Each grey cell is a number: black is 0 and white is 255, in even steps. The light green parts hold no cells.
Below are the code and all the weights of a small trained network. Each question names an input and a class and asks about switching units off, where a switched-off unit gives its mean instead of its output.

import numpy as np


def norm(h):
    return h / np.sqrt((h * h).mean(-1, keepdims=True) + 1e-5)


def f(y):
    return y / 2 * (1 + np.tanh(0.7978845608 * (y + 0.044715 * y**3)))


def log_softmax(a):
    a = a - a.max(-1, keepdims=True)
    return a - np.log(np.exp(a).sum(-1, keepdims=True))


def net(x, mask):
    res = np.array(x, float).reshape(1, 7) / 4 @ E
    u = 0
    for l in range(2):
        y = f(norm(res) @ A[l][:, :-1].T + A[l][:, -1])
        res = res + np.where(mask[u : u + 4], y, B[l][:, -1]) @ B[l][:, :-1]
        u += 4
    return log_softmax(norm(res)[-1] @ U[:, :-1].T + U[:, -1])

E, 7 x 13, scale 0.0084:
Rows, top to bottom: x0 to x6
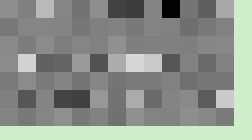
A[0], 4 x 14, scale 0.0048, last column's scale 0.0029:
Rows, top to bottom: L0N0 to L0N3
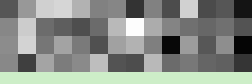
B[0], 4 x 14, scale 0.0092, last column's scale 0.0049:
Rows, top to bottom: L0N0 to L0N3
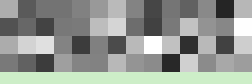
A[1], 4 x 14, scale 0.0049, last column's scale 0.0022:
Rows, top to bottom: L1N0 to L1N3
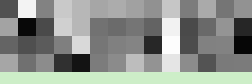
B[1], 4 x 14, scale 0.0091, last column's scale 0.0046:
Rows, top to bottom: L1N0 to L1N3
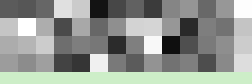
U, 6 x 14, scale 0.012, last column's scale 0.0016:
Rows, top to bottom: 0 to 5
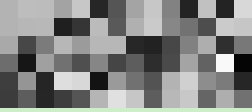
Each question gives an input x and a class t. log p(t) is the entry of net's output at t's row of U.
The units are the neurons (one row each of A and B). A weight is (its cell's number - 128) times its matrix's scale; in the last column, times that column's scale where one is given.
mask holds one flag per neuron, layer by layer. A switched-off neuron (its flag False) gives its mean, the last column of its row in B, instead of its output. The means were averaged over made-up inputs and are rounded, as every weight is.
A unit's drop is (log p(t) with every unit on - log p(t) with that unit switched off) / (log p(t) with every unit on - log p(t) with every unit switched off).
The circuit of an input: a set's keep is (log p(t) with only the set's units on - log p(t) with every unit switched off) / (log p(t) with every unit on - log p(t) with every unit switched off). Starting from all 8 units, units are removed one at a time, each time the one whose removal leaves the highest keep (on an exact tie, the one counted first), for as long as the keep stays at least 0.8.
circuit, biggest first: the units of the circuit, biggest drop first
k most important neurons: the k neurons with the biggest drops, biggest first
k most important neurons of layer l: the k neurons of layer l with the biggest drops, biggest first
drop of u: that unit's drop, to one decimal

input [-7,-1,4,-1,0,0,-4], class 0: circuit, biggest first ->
[L1N2]
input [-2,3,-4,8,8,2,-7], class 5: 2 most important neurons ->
[L0N1; L1N3]
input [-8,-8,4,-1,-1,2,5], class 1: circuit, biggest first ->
[L1N2; L1N3]
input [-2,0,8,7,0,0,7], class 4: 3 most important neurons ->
[L1N0; L0N1; L0N0]
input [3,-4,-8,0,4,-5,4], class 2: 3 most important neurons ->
[L0N0; L1N1; L1N2]
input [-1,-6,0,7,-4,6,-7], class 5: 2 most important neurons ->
[L0N1; L1N2]
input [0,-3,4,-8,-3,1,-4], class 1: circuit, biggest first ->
[L1N1; L1N0]
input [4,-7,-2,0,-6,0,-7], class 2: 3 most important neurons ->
[L1N1; L0N0; L1N2]
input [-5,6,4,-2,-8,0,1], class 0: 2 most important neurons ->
[L1N0; L1N1]
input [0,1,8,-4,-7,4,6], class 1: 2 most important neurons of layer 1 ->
[L1N0; L1N1]
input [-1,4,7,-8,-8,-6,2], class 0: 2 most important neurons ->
[L1N1; L0N1]
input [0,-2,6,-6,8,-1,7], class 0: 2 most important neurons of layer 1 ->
[L1N1; L1N3]
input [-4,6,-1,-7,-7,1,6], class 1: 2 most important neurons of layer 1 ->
[L1N0; L1N3]
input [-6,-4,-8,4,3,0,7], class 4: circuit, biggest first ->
[L1N0]
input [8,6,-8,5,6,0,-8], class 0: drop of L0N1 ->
0.2
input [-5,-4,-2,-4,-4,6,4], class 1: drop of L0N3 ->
0.0
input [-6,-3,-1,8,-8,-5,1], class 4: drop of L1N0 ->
0.1
